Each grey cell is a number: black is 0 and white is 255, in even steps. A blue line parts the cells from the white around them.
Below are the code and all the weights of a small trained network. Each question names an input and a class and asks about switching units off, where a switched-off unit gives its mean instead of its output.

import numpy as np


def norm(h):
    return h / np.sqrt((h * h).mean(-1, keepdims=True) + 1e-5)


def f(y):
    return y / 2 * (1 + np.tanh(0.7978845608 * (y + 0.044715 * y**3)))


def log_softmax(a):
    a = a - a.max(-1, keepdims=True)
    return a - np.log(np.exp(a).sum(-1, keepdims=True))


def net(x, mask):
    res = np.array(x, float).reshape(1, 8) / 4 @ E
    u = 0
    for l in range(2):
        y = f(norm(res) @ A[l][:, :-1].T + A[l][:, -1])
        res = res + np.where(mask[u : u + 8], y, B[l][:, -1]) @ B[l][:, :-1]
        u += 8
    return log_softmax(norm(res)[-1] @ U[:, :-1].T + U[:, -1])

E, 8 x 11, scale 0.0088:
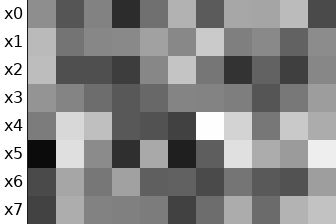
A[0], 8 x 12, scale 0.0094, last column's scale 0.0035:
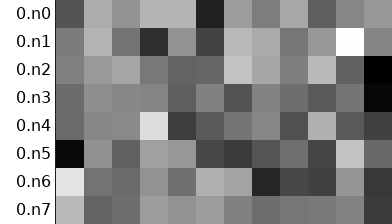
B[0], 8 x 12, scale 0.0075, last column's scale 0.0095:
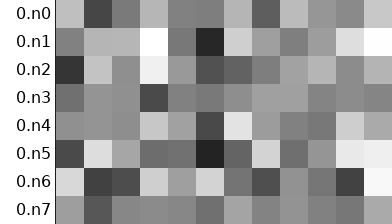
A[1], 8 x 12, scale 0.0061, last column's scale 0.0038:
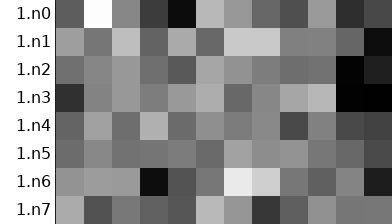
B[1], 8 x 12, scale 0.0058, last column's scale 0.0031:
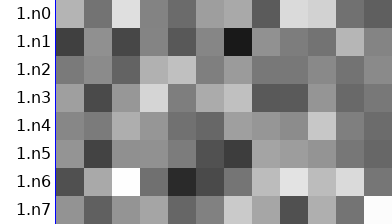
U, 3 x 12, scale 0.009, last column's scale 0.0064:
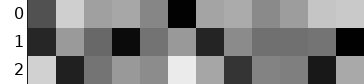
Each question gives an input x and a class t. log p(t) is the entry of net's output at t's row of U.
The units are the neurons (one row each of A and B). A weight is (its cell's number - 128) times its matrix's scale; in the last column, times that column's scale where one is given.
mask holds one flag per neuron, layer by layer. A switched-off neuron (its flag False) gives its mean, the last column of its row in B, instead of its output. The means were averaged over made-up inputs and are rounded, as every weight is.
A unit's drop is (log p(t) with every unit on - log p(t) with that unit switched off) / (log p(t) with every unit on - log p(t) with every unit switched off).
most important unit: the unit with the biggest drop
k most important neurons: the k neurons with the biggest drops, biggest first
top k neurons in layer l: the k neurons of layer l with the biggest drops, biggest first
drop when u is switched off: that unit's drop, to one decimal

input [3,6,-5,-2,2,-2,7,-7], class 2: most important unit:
0.n5
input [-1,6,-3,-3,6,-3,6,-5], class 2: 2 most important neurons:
(0.n5 0.n1)
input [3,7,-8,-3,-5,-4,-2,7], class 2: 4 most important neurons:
(0.n5 0.n1 0.n2 0.n0)
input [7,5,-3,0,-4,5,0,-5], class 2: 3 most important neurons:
(0.n5 0.n1 1.n3)
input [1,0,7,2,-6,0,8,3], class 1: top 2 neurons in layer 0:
(0.n5 0.n1)
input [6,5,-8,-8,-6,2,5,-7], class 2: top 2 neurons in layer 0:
(0.n1 0.n5)
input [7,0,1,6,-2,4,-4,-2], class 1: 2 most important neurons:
(0.n6 0.n5)
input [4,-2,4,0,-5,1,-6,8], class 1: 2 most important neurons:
(0.n6 0.n0)
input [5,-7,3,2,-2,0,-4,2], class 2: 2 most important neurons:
(0.n5 1.n3)
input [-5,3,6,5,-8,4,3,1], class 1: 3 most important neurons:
(0.n1 0.n5 0.n4)
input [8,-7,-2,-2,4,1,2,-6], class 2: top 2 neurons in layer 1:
(1.n3 1.n0)
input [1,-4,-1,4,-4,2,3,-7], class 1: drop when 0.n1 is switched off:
0.4
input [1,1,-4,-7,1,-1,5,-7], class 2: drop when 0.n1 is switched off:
0.9
